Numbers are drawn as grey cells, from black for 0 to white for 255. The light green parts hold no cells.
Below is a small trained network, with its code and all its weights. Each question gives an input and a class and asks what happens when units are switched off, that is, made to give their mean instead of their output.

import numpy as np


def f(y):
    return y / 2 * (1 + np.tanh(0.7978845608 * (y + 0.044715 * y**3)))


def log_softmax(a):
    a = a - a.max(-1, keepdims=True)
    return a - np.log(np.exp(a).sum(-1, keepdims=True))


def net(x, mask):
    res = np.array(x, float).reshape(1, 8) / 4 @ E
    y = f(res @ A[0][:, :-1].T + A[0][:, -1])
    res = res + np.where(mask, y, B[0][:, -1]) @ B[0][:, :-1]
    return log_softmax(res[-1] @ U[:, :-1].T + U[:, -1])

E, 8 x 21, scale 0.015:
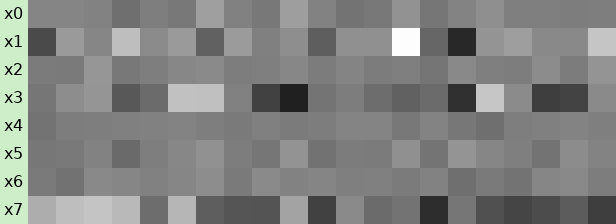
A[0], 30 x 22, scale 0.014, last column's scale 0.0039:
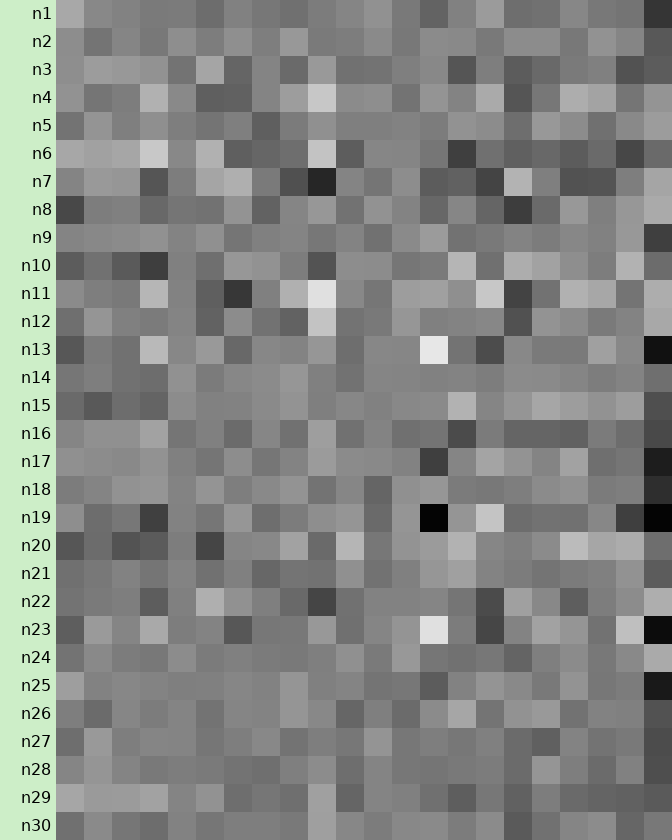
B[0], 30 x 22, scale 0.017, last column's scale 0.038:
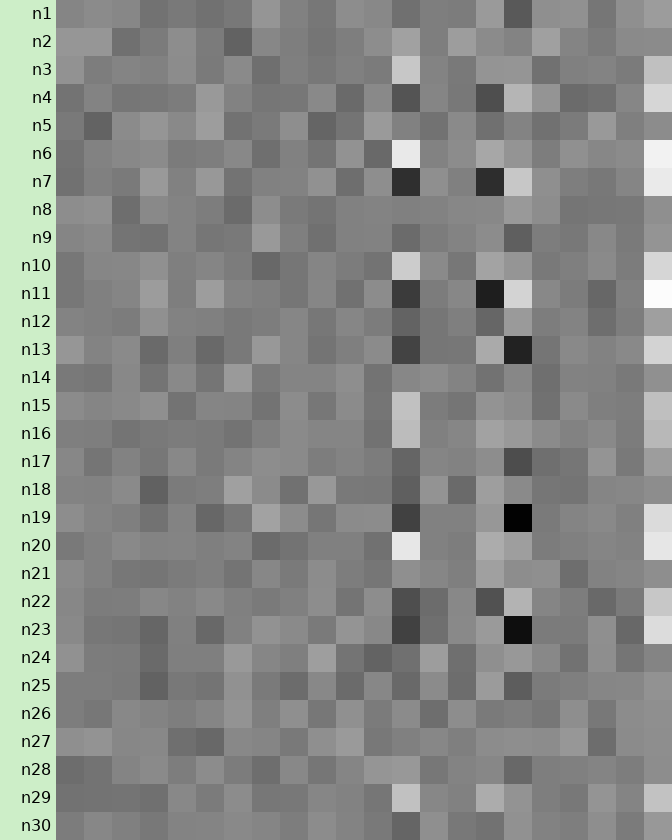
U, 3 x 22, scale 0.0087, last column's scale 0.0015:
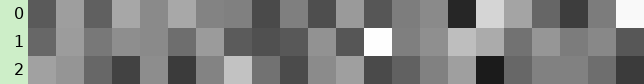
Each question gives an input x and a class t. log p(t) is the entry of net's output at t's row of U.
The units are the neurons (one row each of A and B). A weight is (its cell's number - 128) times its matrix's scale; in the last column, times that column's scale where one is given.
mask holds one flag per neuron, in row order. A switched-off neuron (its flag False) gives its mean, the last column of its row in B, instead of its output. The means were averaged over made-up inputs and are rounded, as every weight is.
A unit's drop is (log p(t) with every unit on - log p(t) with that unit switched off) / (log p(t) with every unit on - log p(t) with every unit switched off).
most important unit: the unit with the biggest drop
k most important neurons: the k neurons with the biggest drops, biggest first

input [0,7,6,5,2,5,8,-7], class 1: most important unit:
n10
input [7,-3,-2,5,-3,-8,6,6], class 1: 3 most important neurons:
(n11; n6; n29)
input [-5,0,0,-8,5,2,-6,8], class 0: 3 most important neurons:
(n11; n4; n20)
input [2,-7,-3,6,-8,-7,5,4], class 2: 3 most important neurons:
(n19; n11; n4)
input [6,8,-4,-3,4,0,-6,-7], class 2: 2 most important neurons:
(n23; n13)
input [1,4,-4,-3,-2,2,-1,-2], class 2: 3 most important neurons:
(n7; n23; n13)
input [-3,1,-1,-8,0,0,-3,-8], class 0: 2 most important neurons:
(n11; n4)
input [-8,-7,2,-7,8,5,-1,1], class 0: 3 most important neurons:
(n11; n4; n23)
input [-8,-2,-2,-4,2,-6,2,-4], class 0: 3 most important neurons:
(n11; n6; n4)
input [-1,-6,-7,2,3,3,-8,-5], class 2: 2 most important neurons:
(n19; n6)
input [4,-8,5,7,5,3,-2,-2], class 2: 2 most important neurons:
(n19; n11)
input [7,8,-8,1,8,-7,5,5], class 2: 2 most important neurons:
(n23; n13)
